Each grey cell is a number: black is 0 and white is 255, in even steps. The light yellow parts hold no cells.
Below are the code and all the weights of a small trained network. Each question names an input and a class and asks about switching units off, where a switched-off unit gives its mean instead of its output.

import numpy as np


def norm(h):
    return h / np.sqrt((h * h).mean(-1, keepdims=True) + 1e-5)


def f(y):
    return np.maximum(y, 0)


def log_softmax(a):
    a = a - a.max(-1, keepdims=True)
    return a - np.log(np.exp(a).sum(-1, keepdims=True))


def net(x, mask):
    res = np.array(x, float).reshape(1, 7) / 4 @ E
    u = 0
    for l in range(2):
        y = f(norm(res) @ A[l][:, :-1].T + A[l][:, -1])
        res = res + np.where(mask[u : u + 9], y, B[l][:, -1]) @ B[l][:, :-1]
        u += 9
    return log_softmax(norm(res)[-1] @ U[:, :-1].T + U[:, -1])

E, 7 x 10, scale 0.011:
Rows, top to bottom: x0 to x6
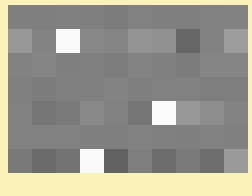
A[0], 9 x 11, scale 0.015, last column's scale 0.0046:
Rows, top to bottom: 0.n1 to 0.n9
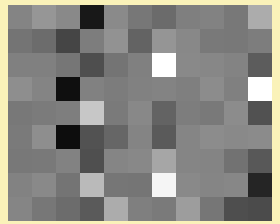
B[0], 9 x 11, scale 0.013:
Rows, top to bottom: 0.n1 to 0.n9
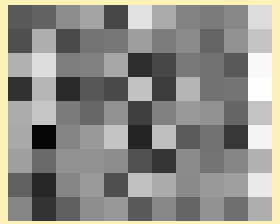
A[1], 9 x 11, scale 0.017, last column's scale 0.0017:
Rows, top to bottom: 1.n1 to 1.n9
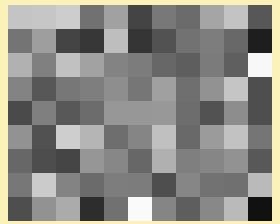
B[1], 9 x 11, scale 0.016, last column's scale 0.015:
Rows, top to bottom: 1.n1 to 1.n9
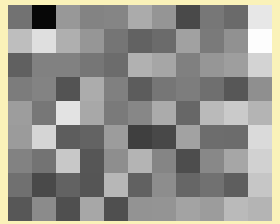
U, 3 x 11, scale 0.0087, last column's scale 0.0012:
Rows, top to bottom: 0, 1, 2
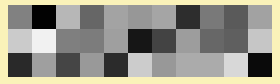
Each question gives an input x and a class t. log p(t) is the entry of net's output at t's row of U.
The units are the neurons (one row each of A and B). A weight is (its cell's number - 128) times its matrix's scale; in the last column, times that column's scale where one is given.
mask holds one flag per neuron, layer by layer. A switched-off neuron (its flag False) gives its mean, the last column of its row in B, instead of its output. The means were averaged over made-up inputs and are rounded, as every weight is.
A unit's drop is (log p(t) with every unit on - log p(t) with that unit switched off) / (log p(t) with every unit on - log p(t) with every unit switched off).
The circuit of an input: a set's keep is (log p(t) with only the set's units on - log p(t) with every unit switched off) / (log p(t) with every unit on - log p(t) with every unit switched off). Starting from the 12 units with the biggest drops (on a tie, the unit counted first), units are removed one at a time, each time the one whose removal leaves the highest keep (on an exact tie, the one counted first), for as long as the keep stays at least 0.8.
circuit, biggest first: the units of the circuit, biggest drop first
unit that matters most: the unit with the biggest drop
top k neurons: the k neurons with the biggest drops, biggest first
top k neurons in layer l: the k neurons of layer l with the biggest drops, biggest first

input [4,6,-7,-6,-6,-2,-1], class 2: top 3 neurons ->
(0.n6, 0.n3, 1.n9)
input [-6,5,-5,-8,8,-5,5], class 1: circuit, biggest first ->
(1.n6, 0.n4)
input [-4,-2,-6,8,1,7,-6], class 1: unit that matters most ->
0.n3
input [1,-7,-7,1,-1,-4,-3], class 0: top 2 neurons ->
(0.n6, 0.n3)
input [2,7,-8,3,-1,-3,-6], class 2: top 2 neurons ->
(0.n6, 0.n1)
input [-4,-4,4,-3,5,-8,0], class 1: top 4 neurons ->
(0.n3, 0.n1, 1.n2, 1.n3)
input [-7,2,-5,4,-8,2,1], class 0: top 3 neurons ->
(0.n8, 0.n4, 0.n5)
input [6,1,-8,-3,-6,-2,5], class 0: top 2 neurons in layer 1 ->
(1.n1, 1.n6)
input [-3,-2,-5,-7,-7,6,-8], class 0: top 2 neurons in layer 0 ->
(0.n6, 0.n1)
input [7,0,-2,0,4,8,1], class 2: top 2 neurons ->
(0.n8, 0.n6)
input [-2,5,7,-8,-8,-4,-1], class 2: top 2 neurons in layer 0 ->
(0.n3, 0.n6)
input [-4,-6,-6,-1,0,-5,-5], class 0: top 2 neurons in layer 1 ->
(1.n6, 1.n7)
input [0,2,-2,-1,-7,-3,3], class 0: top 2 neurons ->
(0.n4, 1.n1)
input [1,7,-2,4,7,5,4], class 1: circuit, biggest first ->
(1.n6)
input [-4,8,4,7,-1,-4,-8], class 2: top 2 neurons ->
(0.n1, 0.n6)
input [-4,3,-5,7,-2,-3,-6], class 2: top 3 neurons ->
(0.n6, 0.n1, 1.n9)
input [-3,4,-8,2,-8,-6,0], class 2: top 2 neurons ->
(0.n3, 1.n9)
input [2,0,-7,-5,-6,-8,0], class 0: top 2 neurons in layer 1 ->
(1.n2, 1.n9)
